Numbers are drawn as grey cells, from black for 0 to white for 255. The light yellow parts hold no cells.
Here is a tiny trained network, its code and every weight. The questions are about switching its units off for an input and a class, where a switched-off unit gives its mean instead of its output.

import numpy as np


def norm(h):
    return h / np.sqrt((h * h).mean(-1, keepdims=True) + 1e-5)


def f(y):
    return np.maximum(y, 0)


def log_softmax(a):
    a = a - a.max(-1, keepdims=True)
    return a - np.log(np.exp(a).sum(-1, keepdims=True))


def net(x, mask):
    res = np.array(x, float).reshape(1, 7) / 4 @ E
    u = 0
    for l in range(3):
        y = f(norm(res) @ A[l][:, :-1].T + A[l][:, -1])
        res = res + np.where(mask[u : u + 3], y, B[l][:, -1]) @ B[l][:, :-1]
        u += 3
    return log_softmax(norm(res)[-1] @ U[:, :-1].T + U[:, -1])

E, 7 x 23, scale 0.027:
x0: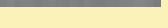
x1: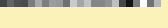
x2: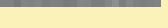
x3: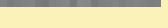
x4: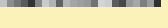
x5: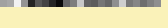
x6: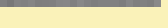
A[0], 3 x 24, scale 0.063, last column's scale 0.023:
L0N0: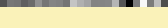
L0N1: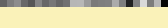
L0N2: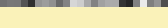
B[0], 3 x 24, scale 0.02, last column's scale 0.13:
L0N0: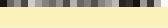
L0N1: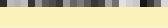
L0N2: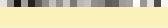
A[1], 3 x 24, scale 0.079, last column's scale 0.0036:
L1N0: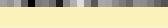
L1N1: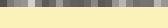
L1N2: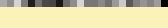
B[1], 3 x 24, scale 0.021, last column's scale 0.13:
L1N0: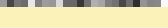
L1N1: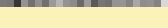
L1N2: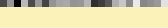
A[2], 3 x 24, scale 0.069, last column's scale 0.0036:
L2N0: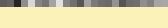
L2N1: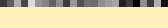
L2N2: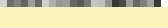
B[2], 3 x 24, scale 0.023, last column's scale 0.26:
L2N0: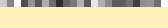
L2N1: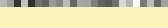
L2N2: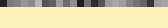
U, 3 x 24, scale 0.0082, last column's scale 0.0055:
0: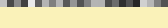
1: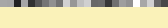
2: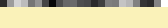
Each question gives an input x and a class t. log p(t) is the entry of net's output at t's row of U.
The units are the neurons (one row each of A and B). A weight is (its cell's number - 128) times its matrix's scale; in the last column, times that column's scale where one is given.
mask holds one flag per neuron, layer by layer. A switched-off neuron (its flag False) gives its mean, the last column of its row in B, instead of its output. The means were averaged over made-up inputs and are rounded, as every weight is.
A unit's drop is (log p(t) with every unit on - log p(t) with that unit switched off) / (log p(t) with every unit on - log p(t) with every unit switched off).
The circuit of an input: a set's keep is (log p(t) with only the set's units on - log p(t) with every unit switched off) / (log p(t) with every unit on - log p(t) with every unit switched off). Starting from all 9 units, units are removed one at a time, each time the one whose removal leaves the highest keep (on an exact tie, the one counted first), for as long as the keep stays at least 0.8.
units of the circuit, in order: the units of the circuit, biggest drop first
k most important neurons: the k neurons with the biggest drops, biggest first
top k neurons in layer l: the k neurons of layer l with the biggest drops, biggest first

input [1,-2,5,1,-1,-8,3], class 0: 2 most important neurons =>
L0N1; L0N0
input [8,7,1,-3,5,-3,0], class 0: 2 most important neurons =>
L0N2; L0N0
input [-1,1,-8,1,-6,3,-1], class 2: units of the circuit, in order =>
L0N2
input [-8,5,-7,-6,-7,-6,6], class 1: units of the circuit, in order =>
L2N1; L0N0
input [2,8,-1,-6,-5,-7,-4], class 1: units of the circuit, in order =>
L0N0; L2N1
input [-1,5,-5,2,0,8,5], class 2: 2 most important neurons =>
L0N1; L0N0
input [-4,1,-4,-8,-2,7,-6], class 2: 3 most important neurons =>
L0N2; L0N1; L2N1
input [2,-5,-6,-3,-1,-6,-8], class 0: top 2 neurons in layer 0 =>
L0N1; L0N0
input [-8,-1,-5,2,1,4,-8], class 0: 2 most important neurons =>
L1N0; L0N0
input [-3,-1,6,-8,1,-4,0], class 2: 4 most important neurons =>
L0N0; L1N1; L1N2; L2N2
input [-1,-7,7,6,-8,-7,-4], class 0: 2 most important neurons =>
L0N1; L0N2
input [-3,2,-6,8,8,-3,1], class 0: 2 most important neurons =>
L1N2; L2N1
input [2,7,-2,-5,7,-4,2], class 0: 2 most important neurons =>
L0N2; L0N0
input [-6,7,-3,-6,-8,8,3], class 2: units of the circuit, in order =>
L0N1
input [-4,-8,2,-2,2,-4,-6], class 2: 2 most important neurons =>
L0N0; L1N1
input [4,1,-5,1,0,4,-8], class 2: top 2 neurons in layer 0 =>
L0N1; L0N2
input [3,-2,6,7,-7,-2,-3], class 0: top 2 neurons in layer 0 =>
L0N1; L0N0
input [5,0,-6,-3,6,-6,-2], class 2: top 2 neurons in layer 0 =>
L0N0; L0N1
